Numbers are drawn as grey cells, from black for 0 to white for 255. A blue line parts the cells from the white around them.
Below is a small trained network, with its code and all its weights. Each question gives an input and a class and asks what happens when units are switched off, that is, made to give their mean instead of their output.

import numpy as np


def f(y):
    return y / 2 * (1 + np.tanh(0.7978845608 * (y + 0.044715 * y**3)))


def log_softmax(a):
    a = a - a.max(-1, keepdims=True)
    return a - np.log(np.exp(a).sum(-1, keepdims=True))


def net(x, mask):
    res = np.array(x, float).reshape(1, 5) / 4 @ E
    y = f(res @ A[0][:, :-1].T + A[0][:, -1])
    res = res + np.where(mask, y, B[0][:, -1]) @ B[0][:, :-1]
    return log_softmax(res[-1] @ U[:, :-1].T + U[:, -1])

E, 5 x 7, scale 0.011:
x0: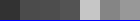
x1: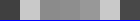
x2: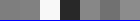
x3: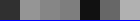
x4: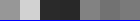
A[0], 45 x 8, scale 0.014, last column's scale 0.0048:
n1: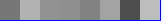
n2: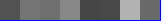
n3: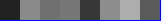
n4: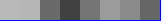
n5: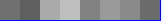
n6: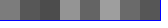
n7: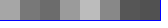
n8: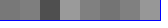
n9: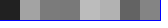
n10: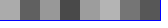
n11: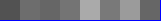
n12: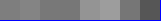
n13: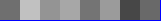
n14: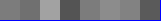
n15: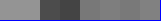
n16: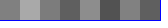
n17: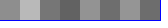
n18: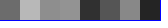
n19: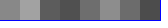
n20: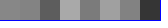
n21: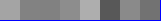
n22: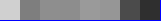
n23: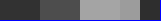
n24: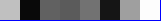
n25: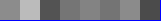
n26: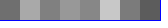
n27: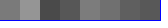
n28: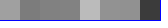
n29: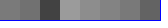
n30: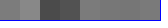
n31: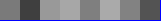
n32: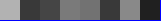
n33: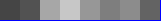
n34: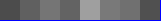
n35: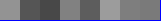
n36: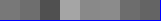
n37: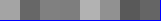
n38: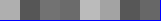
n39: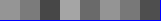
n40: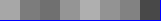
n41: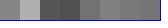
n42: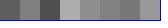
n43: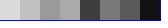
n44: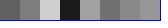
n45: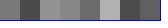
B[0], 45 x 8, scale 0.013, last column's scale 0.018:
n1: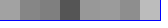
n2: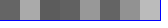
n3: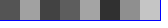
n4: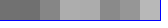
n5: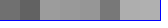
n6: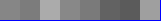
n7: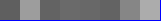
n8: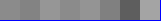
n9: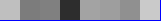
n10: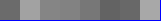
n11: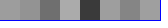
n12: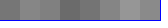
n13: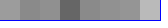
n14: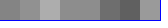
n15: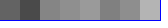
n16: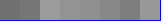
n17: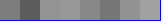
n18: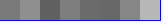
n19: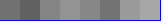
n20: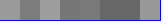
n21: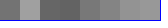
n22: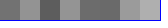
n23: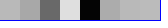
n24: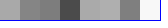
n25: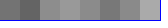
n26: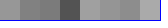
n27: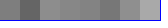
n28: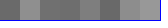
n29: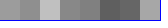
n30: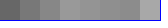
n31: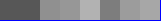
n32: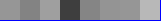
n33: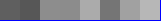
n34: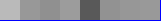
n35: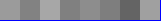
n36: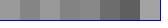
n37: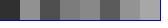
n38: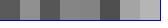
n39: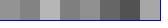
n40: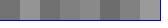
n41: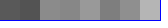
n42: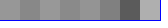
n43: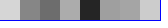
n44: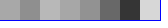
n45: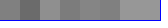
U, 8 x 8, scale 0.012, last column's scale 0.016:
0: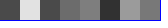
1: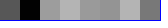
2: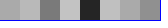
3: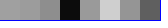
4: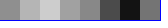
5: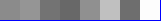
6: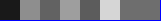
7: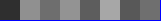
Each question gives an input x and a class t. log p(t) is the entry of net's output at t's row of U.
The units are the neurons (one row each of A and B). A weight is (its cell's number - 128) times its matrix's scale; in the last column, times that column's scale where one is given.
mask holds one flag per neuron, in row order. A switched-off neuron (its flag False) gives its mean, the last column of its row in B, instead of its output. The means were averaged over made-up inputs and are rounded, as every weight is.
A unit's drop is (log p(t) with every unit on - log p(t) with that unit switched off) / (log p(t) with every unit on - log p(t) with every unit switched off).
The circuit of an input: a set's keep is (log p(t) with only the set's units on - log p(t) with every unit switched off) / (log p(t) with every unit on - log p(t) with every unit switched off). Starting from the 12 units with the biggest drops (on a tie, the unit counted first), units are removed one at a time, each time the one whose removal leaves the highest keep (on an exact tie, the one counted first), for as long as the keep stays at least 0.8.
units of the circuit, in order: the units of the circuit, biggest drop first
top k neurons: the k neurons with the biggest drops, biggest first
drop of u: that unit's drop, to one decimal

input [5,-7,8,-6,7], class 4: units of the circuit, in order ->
(n44)
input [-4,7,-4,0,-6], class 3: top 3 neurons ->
(n1, n13, n26)
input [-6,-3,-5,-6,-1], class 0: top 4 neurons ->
(n23, n37, n7, n38)
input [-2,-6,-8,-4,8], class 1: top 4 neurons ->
(n15, n44, n41, n4)
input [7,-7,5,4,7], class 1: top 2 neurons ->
(n15, n43)
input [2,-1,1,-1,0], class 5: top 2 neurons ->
(n43, n23)
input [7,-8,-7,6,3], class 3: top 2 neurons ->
(n24, n32)
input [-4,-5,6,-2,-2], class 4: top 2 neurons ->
(n44, n9)
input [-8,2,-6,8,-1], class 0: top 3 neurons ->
(n3, n2, n23)
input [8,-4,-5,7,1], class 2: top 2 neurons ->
(n23, n11)
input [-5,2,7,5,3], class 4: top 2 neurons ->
(n44, n23)
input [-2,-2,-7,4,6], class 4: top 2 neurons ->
(n39, n29)
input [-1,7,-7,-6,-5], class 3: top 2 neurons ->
(n9, n26)
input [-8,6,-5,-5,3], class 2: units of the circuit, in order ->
(n43)
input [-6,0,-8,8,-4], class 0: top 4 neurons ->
(n3, n2, n44, n18)
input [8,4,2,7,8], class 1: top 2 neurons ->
(n41, n15)
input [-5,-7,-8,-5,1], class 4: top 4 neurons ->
(n39, n9, n29, n6)
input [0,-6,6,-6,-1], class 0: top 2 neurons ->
(n38, n37)
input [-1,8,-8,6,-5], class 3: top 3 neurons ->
(n9, n26, n44)
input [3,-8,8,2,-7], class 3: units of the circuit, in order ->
(n24)
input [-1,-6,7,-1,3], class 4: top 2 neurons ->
(n44, n9)
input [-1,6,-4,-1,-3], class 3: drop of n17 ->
0.0
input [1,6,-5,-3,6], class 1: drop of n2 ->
0.1
